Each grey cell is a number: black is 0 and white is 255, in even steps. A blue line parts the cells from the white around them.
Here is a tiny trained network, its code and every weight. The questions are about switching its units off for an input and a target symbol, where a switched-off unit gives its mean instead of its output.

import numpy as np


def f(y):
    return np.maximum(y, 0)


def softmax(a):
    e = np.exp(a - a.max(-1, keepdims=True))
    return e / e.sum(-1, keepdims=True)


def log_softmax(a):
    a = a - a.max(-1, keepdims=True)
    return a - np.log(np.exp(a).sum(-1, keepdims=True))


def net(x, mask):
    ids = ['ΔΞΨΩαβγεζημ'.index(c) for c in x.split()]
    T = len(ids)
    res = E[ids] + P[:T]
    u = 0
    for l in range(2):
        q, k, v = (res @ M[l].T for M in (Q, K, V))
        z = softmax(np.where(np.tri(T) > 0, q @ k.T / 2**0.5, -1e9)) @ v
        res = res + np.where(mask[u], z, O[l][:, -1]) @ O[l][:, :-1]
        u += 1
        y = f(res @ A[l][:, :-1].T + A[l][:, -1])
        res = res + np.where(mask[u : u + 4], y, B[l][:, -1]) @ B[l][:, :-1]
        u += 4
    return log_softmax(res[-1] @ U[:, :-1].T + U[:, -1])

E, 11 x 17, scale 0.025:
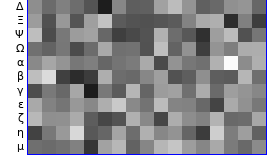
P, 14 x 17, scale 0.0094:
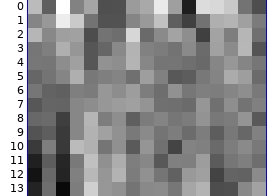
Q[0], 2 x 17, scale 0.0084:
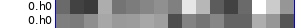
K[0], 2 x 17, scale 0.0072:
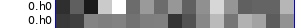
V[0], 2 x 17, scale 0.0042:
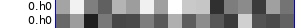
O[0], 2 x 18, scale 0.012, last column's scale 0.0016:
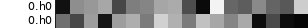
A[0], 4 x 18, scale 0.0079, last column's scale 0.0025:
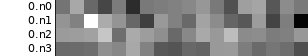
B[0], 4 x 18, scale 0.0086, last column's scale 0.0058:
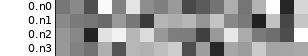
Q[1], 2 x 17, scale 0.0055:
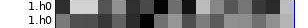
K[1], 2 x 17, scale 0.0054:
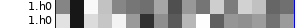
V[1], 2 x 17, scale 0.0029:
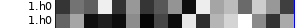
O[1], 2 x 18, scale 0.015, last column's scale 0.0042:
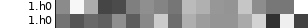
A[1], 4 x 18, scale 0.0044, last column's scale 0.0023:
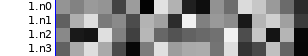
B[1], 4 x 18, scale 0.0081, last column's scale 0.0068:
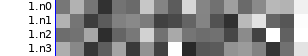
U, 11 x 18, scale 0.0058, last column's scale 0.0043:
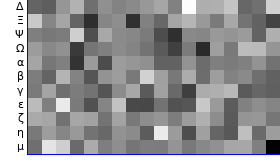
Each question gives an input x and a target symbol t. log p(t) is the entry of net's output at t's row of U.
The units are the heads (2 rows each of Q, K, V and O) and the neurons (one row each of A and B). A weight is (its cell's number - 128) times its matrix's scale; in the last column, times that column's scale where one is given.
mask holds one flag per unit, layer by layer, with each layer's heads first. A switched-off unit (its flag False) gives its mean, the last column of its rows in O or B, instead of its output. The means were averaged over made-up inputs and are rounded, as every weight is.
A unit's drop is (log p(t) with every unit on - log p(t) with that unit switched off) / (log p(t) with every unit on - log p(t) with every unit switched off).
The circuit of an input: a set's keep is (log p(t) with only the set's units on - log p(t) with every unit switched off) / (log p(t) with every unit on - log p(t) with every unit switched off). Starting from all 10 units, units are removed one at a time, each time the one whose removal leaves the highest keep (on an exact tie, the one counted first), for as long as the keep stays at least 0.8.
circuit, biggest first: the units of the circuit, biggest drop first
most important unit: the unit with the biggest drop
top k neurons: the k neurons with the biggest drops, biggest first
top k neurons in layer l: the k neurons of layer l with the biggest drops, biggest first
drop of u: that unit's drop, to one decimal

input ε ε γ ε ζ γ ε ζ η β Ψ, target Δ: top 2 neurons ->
0.n0; 0.n3
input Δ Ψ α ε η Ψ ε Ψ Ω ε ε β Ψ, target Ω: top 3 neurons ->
1.n2; 0.n0; 0.n1
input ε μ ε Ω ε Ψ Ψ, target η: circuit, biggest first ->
1.n3; 0.h0
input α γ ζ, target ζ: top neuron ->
0.n1
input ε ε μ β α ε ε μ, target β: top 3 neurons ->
1.n2; 0.n0; 1.n1
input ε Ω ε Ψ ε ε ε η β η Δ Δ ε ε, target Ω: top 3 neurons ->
1.n2; 0.n0; 1.n1
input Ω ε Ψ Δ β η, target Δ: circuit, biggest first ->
0.h0; 1.h0
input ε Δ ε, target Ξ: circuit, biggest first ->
0.n0; 0.h0; 1.h0; 1.n1
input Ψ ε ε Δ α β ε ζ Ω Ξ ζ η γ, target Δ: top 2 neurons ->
1.n0; 1.n1
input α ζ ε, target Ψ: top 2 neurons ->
1.n0; 0.n2
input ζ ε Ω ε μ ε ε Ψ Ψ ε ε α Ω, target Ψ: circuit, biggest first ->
1.h0; 1.n0
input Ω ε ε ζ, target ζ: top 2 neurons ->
1.n0; 0.n1
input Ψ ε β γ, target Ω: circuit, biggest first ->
1.n2; 1.h0; 0.n0
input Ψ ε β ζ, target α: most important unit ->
1.n3
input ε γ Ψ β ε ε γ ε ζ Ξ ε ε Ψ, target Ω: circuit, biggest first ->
1.n2; 1.h0
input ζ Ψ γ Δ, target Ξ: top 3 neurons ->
0.n0; 1.n3; 0.n2
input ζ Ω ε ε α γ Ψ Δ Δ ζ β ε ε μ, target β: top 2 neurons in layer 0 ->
0.n0; 0.n3
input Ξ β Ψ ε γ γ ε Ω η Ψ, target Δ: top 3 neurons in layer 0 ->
0.n0; 0.n1; 0.n2
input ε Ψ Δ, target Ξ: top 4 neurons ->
0.n0; 1.n3; 0.n2; 1.n1
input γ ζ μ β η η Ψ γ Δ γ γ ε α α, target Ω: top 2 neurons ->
0.n0; 1.n2
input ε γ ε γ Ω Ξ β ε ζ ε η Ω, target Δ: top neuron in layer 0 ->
0.n3
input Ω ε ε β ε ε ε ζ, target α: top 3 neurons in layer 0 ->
0.n1; 0.n0; 0.n2
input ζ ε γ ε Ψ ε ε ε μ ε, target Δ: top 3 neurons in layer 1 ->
1.n2; 1.n0; 1.n3
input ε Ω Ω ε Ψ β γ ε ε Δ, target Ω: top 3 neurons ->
1.n2; 0.n0; 1.n1
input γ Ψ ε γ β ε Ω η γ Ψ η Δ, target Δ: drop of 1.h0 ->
0.5
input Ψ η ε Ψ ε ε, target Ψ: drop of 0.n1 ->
0.0
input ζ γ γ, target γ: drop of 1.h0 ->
0.5
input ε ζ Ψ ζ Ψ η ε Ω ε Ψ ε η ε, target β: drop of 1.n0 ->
0.0
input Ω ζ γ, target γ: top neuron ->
1.n3
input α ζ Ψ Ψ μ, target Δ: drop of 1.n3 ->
0.1
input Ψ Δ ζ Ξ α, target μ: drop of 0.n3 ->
-0.1
